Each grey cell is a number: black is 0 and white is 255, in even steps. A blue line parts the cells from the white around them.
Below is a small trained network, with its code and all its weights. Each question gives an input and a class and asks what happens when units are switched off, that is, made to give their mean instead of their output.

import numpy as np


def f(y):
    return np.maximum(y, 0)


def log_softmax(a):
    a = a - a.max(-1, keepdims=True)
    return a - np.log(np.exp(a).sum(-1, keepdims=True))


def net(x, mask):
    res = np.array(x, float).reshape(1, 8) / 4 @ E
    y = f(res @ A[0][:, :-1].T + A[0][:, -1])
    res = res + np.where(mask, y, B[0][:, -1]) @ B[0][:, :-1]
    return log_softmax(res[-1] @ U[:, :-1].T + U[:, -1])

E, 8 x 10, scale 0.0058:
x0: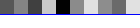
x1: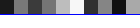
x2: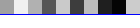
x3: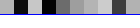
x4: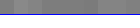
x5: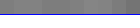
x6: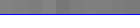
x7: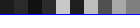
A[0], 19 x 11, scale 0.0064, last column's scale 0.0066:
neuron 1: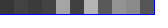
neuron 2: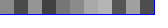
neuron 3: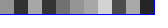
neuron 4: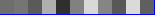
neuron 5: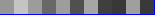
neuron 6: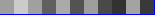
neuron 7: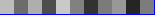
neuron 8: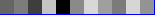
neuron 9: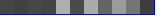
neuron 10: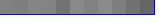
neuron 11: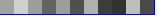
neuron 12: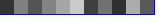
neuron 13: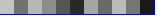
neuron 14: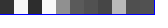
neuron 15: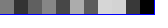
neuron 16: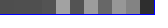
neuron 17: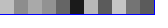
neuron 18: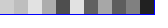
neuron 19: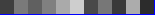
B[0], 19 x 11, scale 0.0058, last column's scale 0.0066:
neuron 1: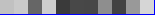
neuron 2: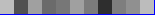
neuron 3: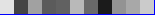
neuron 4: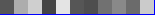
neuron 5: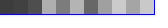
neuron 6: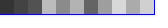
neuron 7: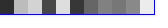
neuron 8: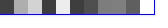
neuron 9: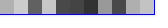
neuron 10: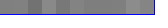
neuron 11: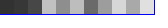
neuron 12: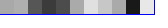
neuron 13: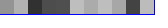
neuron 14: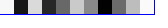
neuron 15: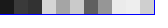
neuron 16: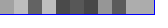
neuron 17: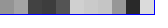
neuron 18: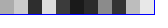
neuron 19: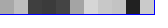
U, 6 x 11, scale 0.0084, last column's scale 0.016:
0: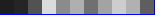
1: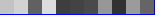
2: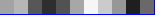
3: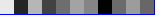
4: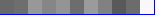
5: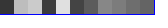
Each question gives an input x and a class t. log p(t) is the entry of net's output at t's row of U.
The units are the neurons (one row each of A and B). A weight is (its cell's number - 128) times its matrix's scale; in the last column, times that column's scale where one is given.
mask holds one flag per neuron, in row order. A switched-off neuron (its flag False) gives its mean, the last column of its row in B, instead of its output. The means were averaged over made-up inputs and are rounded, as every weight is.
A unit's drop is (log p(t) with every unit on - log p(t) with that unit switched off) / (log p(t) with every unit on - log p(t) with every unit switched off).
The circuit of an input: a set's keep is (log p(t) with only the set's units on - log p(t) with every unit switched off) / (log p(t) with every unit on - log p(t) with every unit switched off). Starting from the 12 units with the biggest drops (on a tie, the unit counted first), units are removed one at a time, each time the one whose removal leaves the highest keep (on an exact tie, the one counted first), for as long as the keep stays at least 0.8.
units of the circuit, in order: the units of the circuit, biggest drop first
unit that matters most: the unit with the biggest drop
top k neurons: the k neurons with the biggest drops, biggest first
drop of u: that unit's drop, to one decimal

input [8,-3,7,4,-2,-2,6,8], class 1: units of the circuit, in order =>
(neuron 1)
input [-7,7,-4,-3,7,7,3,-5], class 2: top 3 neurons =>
(neuron 12; neuron 19; neuron 8)
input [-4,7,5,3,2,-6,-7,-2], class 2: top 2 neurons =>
(neuron 12; neuron 19)
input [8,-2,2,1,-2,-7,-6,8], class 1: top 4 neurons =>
(neuron 1; neuron 9; neuron 16; neuron 7)
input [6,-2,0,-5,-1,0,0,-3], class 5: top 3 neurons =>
(neuron 8; neuron 4; neuron 3)
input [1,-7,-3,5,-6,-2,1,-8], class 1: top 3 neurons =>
(neuron 18; neuron 12; neuron 19)
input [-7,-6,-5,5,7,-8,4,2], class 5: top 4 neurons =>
(neuron 7; neuron 12; neuron 19; neuron 14)
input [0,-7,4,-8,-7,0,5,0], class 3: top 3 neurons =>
(neuron 14; neuron 12; neuron 19)
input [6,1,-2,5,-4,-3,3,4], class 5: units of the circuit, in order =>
(neuron 8; neuron 4)
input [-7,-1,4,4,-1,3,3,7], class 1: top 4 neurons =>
(neuron 1; neuron 9; neuron 16; neuron 8)
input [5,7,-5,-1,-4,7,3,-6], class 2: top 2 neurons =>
(neuron 12; neuron 19)
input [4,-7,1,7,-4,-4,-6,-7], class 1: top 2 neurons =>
(neuron 18; neuron 14)
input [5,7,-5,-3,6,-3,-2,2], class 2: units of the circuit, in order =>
(neuron 12; neuron 19)
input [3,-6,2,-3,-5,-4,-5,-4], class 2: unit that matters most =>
neuron 17
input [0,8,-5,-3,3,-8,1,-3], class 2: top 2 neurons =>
(neuron 12; neuron 19)
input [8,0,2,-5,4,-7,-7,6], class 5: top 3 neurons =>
(neuron 8; neuron 4; neuron 18)
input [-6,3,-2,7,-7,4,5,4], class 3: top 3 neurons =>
(neuron 3; neuron 2; neuron 8)
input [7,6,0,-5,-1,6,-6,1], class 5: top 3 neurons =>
(neuron 8; neuron 4; neuron 17)
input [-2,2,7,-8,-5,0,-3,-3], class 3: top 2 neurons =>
(neuron 14; neuron 15)
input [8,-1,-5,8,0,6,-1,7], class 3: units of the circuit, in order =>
(neuron 3)
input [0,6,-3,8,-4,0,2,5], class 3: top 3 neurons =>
(neuron 3; neuron 2; neuron 17)
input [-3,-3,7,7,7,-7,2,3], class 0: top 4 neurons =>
(neuron 11; neuron 6; neuron 5; neuron 14)
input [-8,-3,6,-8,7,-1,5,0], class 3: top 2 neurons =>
(neuron 14; neuron 8)
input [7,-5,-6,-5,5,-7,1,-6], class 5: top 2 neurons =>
(neuron 8; neuron 4)
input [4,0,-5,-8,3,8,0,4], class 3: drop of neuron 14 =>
0.9
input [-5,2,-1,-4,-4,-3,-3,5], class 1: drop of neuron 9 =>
0.4
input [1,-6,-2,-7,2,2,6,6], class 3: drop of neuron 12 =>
0.2
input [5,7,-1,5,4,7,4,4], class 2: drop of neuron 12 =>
0.6
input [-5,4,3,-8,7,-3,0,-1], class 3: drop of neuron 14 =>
1.0
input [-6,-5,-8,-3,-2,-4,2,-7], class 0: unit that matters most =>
neuron 15
